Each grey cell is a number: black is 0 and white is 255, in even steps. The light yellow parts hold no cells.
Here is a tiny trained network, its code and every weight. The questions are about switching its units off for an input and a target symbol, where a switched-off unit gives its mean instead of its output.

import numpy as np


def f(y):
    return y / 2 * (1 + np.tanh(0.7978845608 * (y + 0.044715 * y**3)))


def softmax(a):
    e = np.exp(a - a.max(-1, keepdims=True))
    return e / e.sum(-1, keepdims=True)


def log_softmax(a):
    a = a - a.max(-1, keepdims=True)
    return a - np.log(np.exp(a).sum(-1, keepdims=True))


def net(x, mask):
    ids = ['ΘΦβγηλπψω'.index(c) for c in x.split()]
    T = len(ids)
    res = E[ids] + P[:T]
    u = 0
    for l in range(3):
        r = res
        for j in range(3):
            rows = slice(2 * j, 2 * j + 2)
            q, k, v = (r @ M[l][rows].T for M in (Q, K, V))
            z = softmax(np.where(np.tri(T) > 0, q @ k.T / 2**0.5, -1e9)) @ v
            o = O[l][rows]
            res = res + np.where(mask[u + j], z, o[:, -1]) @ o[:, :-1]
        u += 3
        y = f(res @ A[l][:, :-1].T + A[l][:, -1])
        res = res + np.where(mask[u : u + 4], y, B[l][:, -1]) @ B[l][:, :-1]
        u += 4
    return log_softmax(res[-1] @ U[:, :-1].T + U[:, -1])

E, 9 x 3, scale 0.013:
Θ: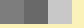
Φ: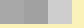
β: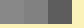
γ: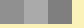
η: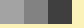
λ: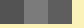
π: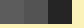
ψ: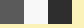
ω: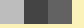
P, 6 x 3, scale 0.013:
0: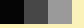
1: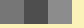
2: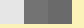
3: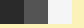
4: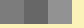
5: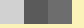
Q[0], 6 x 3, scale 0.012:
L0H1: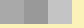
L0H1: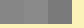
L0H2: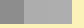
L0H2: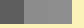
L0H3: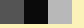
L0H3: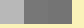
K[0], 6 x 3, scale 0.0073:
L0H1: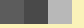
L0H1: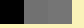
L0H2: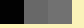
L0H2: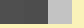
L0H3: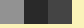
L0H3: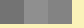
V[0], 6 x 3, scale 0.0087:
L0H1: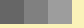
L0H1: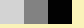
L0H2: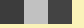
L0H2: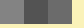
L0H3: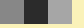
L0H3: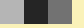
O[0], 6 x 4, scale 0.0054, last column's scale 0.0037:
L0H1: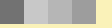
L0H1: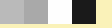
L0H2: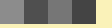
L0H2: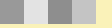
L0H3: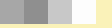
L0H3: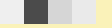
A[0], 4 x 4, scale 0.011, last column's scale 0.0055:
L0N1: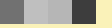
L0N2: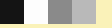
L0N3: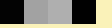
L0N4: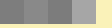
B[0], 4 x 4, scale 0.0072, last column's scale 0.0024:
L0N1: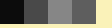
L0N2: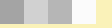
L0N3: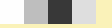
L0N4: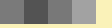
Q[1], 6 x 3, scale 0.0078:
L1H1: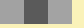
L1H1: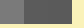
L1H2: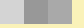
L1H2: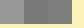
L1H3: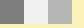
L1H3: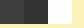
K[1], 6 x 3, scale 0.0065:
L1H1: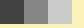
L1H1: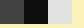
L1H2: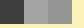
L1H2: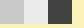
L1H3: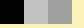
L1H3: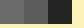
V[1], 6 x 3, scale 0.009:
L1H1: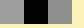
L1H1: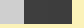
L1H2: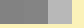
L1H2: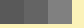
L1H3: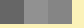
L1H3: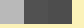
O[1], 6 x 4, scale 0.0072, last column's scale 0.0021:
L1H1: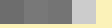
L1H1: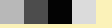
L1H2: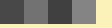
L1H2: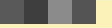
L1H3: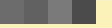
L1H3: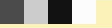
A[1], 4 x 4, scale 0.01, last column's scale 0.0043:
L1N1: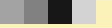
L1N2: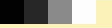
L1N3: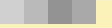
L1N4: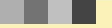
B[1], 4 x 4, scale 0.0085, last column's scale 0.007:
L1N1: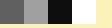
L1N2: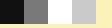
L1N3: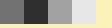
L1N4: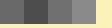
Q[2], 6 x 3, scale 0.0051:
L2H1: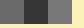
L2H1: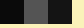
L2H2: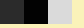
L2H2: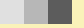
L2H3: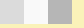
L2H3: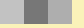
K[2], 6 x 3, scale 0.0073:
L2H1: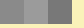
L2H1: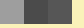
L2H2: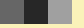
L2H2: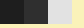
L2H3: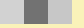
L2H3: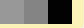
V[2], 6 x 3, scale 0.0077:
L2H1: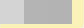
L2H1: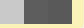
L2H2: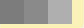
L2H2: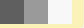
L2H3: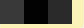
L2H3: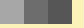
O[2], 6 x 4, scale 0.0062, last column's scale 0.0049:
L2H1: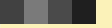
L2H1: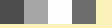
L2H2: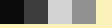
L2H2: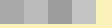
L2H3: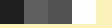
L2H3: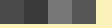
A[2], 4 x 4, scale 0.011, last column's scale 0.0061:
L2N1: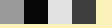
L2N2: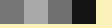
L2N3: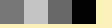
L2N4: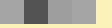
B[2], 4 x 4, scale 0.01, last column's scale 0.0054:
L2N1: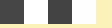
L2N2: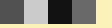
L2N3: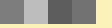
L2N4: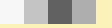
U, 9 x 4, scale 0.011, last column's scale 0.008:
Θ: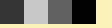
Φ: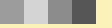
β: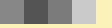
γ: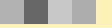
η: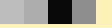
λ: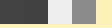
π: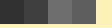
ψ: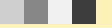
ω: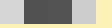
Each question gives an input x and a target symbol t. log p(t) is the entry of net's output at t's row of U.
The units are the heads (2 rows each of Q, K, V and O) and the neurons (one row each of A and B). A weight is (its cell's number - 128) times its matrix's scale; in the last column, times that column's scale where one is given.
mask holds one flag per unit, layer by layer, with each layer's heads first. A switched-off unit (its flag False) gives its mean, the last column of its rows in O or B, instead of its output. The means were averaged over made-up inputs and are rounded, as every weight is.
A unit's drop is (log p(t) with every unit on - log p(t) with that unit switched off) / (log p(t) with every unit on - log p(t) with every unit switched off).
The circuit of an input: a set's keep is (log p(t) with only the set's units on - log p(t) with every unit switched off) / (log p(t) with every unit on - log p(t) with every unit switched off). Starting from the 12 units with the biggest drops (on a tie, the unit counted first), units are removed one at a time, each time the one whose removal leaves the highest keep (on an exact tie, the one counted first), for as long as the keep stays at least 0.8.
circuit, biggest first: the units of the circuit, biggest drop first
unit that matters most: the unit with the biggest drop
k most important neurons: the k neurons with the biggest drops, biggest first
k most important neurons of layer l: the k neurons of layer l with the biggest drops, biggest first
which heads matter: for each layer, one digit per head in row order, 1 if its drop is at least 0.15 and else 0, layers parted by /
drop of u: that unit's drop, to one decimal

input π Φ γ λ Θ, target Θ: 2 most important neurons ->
L2N1; L1N1
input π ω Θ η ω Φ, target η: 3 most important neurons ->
L2N1; L1N3; L2N4
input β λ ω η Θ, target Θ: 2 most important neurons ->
L2N1; L0N3
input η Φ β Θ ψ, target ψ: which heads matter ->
000 / 001 / 000
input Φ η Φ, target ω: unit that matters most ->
L0H1
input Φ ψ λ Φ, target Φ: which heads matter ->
000 / 101 / 001
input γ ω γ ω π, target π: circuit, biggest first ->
L0N3; L1N2
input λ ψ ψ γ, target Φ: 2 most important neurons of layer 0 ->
L0N2; L0N3
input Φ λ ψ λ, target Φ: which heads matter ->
001 / 101 / 001
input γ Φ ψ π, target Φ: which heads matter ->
101 / 101 / 001
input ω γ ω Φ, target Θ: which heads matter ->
001 / 000 / 000
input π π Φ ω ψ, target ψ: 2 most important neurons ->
L0N2; L1N2
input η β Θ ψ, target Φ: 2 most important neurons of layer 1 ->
L1N3; L1N1
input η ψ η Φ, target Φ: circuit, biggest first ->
L2N1
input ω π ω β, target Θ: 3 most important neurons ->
L2N1; L1N1; L0N1
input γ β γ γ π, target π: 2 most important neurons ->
L0N3; L1N2
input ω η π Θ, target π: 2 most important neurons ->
L0N3; L1N3
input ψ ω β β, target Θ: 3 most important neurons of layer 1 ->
L1N1; L1N2; L1N4
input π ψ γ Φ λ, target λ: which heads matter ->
010 / 000 / 000
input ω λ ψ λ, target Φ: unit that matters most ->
L0N3
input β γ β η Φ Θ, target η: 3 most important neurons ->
L2N1; L1N1; L2N4
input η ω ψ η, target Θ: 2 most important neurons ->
L2N1; L1N1
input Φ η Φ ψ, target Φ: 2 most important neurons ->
L0N2; L2N1
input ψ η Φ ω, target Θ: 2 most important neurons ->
L2N1; L0N3
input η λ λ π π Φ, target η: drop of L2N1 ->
0.6
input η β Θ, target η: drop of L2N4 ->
0.2
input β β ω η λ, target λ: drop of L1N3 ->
0.2
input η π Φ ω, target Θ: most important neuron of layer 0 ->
L0N3
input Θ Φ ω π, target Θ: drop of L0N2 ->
-0.1
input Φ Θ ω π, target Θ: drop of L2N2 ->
0.0
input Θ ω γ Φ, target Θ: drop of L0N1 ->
0.1
